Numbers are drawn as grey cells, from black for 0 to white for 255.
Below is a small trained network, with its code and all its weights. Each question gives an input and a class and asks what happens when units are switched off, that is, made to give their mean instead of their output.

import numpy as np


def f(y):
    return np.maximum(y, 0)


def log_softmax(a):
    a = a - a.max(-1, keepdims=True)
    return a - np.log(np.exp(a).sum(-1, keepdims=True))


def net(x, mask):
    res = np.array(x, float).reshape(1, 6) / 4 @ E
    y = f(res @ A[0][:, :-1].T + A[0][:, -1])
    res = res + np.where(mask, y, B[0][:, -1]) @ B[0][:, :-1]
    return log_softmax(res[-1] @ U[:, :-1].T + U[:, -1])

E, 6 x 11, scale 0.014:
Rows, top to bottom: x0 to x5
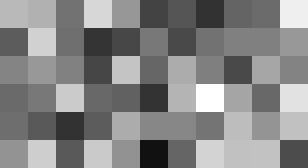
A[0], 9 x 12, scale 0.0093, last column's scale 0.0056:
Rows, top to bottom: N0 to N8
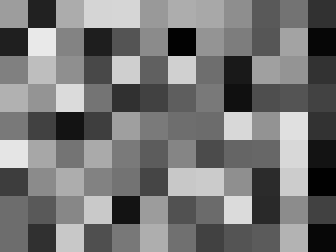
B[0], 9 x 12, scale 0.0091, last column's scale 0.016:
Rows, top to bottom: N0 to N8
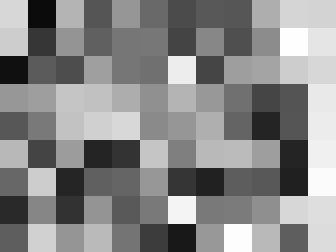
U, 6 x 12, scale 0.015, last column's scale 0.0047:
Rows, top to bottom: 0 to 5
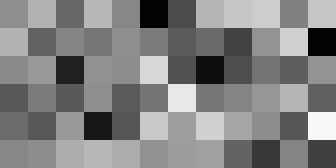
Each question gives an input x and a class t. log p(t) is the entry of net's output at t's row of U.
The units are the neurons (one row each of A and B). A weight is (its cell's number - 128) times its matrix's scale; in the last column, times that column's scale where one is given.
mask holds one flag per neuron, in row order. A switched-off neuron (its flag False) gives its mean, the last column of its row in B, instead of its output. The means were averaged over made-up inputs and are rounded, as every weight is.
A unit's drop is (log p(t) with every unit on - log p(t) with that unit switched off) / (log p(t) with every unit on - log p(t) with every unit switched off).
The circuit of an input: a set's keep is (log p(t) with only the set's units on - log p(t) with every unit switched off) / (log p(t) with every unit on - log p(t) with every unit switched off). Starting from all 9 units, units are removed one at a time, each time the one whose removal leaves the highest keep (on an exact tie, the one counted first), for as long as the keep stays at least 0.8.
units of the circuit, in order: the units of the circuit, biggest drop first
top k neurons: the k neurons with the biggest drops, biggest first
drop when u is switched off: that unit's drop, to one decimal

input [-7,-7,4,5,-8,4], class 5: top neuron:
[N5]
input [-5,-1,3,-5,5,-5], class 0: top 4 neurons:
[N8, N6, N5, N3]
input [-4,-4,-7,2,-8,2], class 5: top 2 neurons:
[N3, N2]
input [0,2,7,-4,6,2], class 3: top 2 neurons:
[N2, N6]
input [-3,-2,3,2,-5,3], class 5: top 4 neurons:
[N5, N8, N7, N3]
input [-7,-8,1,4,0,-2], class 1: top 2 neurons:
[N0, N5]
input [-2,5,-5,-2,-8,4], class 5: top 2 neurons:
[N3, N8]
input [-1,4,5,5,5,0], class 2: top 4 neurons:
[N6, N7, N3, N0]
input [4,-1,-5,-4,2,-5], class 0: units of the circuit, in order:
[N8, N6]
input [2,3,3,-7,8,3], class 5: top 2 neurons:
[N4, N6]
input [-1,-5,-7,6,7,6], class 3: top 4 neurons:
[N7, N8, N3, N1]
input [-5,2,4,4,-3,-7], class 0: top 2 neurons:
[N8, N5]
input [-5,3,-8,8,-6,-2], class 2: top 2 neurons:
[N6, N2]
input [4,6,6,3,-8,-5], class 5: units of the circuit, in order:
[N3]
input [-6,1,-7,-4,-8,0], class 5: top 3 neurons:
[N3, N5, N2]
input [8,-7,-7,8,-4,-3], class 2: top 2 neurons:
[N6, N1]
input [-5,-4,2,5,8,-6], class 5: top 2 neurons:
[N4, N5]
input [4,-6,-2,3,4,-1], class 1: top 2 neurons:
[N0, N3]
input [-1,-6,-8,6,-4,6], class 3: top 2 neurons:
[N7, N8]
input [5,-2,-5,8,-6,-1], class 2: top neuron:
[N6]
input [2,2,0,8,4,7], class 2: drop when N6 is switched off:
0.8
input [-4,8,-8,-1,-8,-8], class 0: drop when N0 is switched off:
0.1
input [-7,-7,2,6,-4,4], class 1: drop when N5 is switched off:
0.4
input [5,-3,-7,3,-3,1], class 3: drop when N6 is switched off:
0.0
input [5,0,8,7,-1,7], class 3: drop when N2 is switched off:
0.9
